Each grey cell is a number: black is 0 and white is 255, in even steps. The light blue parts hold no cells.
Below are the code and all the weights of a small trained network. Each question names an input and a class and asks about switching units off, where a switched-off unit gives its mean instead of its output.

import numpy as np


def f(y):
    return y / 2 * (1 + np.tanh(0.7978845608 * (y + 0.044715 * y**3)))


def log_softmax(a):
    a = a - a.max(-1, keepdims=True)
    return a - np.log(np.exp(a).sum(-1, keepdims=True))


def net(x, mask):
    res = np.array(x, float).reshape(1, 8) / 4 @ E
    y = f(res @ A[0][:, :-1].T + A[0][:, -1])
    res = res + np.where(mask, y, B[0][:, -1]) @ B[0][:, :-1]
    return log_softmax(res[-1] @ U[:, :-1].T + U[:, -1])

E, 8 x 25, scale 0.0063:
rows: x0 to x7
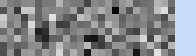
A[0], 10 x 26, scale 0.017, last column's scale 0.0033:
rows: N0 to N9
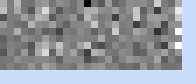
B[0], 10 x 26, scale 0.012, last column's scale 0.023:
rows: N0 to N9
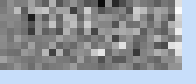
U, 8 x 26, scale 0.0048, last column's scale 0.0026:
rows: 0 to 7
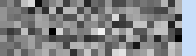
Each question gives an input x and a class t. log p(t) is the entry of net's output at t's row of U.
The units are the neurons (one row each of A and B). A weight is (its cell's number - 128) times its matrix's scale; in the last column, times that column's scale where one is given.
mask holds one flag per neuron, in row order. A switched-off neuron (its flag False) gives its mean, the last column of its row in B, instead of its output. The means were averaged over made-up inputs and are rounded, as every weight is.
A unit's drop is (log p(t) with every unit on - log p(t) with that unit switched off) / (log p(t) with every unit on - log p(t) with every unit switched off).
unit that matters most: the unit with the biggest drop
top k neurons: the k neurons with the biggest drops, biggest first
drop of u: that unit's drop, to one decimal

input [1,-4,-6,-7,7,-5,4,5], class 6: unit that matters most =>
N6
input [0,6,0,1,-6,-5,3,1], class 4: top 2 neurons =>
[N7, N0]
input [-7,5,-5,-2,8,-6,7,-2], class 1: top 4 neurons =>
[N1, N7, N2, N5]
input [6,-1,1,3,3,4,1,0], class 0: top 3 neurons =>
[N4, N1, N2]
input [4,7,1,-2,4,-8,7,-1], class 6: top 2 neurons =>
[N1, N4]
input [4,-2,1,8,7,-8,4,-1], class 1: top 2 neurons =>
[N7, N3]
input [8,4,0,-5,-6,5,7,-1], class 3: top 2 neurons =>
[N4, N6]
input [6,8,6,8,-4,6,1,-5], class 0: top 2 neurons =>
[N1, N4]
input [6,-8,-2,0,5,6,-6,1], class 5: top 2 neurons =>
[N3, N2]
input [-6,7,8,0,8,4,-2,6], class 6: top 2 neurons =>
[N4, N2]
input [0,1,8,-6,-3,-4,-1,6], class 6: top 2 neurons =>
[N4, N7]
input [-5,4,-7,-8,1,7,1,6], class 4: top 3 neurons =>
[N7, N1, N3]
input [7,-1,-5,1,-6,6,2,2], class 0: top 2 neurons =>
[N1, N0]
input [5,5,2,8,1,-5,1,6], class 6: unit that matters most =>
N3
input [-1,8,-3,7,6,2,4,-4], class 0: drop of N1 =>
0.5
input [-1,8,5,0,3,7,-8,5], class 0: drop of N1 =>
0.1
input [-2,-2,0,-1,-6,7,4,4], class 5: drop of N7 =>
0.2
